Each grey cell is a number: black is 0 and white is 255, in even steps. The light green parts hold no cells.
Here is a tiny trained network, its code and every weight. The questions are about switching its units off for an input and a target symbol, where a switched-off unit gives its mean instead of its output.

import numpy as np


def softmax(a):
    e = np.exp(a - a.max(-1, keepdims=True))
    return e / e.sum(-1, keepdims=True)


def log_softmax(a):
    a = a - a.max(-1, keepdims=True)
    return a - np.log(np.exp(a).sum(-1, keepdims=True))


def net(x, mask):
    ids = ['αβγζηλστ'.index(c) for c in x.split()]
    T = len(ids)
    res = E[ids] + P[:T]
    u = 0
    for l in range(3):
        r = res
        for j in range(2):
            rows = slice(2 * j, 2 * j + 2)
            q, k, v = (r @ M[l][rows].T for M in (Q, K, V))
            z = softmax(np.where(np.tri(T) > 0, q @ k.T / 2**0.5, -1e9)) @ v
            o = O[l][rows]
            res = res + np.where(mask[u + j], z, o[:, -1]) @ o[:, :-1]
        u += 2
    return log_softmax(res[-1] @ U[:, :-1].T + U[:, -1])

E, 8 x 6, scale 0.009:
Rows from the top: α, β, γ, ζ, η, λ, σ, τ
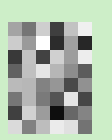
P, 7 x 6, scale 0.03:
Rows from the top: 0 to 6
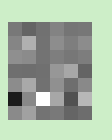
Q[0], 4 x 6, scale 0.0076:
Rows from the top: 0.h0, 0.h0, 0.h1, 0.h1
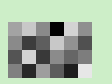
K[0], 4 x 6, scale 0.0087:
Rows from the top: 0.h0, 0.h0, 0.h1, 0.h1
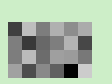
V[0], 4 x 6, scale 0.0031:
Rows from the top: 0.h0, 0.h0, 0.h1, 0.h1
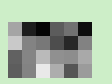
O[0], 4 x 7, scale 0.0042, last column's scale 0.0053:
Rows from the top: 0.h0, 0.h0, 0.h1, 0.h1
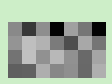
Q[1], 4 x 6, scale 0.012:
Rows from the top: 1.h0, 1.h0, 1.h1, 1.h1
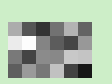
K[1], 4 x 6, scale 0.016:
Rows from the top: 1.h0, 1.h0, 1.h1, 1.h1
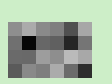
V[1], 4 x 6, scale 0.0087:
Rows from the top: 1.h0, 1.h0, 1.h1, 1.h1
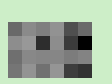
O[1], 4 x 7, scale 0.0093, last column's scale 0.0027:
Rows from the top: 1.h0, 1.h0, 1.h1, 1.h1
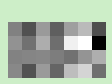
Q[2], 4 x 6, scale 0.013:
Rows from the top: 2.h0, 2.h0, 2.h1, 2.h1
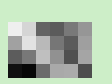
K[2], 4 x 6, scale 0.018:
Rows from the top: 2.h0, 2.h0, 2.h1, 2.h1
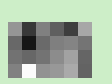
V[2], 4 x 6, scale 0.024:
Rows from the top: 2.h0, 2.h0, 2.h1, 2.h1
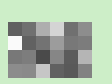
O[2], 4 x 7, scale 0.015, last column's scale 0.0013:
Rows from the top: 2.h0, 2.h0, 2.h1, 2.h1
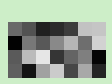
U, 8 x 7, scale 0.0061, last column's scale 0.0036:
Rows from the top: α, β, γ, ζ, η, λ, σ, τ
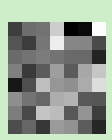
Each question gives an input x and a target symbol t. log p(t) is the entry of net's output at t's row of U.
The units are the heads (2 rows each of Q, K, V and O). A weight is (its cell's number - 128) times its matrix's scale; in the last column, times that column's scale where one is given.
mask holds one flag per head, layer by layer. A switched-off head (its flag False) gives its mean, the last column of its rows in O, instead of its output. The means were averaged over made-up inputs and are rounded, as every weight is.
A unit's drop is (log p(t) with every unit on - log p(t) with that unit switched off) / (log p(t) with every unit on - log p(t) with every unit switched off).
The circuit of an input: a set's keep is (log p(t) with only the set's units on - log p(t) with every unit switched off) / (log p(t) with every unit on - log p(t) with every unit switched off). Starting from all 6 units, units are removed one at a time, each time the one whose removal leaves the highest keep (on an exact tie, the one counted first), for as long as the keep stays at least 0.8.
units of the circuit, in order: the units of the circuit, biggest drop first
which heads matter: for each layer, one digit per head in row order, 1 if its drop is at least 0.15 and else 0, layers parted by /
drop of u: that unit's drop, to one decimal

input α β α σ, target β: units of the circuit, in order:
[2.h1]
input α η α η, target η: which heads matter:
00 / 10 / 01
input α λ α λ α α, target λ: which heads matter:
00 / 00 / 01
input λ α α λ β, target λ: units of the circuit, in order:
[2.h1 2.h0 0.h0]
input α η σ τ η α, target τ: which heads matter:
00 / 00 / 11
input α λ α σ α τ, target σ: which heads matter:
00 / 00 / 10
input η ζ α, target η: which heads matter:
00 / 10 / 11
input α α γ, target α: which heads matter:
00 / 10 / 00
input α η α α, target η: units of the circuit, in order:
[2.h1 1.h0]
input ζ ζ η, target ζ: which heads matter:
00 / 00 / 10
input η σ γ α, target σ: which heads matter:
00 / 00 / 11
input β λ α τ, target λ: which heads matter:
00 / 00 / 11
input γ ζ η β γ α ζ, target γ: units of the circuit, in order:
[2.h1 2.h0]
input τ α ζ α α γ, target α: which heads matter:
00 / 10 / 00
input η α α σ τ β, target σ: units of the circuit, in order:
[2.h0]
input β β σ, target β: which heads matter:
00 / 00 / 11
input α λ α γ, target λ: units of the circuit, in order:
[2.h0 2.h1]
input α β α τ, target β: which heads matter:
00 / 00 / 01
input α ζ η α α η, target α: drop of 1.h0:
1.1
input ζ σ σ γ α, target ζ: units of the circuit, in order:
[2.h0]
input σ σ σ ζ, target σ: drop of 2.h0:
0.7
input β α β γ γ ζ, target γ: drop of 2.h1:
0.7
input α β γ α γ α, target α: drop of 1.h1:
0.1
